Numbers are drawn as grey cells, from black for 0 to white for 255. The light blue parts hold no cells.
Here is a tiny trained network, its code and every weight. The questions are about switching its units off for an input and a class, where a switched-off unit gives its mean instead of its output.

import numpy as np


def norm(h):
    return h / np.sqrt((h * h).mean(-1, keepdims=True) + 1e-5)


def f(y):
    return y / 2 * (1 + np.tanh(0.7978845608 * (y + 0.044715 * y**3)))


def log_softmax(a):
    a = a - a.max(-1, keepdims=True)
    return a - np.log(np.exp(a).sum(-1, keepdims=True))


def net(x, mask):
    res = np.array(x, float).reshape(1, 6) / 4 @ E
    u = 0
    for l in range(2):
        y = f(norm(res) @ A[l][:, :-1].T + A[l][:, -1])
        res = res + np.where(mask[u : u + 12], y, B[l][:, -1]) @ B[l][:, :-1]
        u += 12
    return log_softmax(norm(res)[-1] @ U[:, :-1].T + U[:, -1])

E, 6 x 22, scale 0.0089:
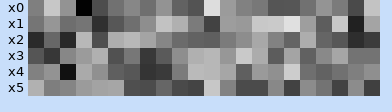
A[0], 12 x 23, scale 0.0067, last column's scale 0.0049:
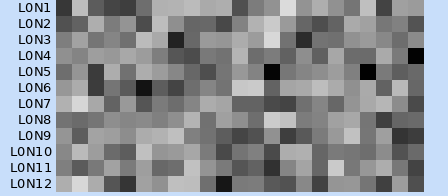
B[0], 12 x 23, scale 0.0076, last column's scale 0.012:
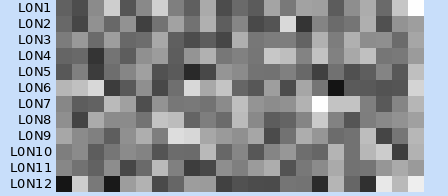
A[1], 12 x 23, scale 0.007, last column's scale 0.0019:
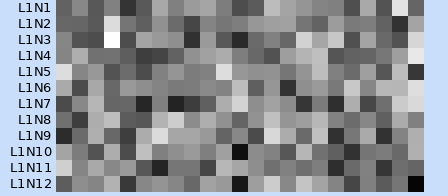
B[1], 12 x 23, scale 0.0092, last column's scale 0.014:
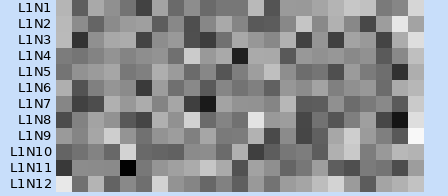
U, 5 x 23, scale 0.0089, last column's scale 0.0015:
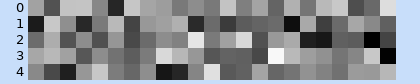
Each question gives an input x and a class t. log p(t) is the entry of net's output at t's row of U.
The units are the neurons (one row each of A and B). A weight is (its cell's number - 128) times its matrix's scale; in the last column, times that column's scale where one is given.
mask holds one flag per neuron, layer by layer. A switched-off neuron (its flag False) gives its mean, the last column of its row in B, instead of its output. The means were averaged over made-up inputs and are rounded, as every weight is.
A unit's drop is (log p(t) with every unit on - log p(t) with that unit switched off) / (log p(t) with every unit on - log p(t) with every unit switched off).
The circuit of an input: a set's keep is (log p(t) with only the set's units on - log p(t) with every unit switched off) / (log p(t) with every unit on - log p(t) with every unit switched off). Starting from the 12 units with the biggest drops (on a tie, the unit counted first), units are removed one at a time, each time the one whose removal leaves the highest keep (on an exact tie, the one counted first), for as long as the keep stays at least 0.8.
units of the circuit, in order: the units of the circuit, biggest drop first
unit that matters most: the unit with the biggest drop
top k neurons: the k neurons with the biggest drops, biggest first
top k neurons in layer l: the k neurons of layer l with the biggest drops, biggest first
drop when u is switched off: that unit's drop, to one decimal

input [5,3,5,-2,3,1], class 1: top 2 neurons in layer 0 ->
(L0N12 L0N5)
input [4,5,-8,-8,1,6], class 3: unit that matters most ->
L0N7
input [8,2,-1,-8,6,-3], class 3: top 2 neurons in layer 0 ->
(L0N1 L0N6)
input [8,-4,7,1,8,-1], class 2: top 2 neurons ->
(L0N6 L1N11)
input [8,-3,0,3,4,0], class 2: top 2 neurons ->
(L0N6 L0N1)
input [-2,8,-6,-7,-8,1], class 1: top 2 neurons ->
(L0N12 L0N10)
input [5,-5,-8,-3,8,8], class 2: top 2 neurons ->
(L1N11 L0N12)
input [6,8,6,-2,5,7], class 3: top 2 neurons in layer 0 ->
(L0N6 L0N1)
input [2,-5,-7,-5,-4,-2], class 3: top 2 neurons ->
(L0N7 L1N6)
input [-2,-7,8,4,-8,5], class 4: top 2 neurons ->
(L0N12 L0N6)
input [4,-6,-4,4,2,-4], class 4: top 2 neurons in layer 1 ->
(L1N7 L1N8)
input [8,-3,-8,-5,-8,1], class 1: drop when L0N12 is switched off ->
0.3
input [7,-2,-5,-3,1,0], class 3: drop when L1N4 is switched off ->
0.1
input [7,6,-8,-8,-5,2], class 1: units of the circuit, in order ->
(L0N12)
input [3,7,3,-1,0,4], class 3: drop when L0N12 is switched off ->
0.6
